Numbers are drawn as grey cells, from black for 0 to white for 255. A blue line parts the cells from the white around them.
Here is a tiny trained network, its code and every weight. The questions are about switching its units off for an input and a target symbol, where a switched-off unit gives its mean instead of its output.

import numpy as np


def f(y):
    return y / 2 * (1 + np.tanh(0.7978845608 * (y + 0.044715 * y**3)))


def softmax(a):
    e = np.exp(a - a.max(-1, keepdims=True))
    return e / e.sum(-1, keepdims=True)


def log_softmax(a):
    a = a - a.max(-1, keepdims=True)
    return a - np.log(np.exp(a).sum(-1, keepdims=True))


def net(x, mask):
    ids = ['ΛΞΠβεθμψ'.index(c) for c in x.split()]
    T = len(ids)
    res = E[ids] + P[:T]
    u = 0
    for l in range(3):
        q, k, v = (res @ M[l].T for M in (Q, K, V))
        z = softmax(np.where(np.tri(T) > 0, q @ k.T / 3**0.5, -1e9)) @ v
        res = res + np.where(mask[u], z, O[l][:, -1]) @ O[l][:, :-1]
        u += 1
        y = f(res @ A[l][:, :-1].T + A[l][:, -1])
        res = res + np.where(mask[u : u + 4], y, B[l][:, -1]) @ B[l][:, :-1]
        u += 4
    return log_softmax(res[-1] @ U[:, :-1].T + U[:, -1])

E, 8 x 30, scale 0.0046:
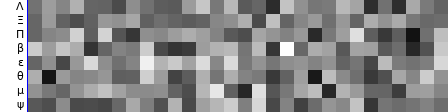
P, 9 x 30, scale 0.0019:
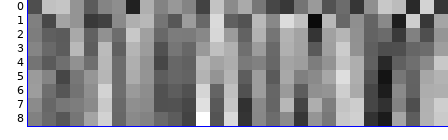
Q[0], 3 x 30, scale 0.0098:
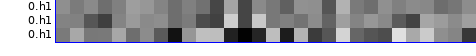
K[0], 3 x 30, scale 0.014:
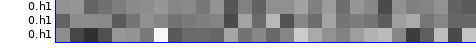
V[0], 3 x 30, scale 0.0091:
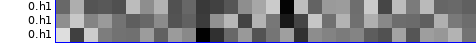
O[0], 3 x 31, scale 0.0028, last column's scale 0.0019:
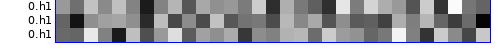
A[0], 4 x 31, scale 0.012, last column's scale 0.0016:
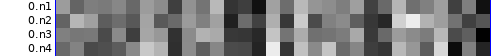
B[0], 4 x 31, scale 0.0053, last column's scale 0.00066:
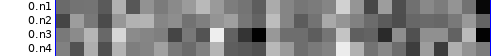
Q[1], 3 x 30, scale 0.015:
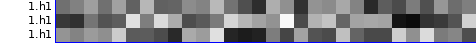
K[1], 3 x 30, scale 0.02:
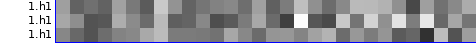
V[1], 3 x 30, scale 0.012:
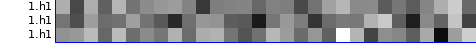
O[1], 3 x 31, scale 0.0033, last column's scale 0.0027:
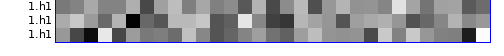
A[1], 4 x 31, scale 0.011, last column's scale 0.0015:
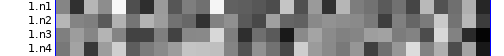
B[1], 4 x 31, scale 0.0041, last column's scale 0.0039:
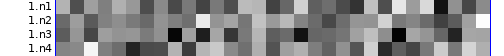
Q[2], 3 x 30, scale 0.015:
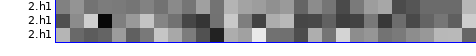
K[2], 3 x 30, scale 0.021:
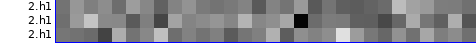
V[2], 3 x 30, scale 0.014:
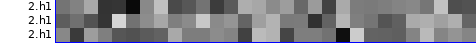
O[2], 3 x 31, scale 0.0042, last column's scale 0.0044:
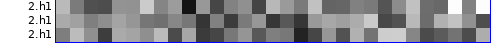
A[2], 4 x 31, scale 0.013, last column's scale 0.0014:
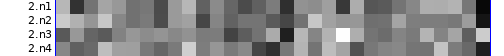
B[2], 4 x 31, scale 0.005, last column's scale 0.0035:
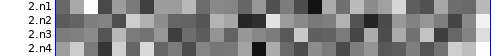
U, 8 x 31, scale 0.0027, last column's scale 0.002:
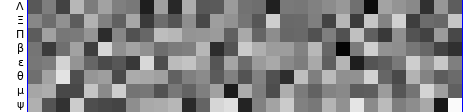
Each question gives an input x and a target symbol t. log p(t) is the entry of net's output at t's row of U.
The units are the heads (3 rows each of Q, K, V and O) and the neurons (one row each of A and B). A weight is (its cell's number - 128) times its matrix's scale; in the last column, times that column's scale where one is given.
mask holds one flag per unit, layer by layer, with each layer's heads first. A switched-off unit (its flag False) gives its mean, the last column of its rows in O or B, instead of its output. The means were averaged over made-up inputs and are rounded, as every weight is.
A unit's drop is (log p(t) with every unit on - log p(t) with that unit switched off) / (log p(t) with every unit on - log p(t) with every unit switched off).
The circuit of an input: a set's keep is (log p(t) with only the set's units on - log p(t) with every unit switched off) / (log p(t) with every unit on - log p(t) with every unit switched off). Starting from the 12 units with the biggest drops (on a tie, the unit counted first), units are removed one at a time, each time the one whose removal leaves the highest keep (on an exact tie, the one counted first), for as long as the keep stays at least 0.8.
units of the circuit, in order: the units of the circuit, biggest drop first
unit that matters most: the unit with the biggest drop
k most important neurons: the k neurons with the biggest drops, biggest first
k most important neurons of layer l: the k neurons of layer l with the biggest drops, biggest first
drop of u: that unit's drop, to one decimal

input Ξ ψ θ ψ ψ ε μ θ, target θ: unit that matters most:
2.n1
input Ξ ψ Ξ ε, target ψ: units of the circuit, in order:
[0.h1; 1.h1]
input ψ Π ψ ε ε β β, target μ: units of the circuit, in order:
[2.h1; 1.h1; 0.h1]
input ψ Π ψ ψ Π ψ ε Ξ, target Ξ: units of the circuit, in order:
[0.n4; 2.n3; 0.h1; 1.h1]
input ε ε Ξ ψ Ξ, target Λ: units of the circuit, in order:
[0.h1; 1.h1; 2.h1]
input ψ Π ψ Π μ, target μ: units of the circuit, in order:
[1.h1; 2.h1; 0.h1]
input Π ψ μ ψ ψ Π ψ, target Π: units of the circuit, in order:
[1.h1; 2.h1]
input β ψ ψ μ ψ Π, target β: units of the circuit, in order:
[0.h1; 1.h1; 2.h1; 0.n4]
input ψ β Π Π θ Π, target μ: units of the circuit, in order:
[0.h1; 1.h1; 2.h1; 0.n4]
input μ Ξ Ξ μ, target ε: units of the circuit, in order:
[1.h1; 2.h1]
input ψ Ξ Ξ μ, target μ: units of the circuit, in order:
[2.h1; 1.h1]
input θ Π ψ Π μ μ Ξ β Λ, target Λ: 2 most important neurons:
[1.n3; 0.n4]
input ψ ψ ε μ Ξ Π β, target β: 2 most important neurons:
[0.n4; 2.n2]
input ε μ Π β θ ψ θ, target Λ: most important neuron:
[1.n2]
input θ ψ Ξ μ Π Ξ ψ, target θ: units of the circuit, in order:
[0.h1; 1.h1; 2.h1; 0.n4]
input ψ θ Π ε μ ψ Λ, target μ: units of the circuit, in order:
[1.h1; 2.h1; 0.h1]
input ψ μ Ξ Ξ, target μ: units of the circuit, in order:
[1.h1; 2.h1]
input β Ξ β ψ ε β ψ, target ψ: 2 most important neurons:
[0.n4; 2.n2]
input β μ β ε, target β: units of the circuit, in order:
[1.h1; 0.h1; 2.h1]
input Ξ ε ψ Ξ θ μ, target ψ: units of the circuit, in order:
[0.h1; 1.h1]
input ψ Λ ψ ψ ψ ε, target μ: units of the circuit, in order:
[2.h1; 1.h1; 0.h1]
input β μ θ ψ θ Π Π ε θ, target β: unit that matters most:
0.h1
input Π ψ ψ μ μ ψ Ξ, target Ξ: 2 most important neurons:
[0.n4; 2.n3]
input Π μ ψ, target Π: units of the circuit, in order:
[2.h1; 1.h1]
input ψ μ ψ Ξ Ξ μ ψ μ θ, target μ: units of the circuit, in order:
[0.h1; 1.h1; 2.h1; 0.n4]
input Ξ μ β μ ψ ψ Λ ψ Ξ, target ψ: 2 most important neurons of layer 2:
[2.n2; 2.n4]
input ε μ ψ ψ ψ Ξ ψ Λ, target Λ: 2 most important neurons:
[1.n3; 2.n2]
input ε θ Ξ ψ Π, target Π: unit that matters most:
0.n4
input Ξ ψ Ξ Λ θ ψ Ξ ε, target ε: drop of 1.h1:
0.9
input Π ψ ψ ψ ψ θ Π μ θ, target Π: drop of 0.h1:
0.2
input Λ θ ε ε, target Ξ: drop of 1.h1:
0.9
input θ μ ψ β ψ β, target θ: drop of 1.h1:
1.0
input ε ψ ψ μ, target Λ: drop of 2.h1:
0.4
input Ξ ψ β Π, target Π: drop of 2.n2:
0.0
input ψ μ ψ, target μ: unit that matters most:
1.h1
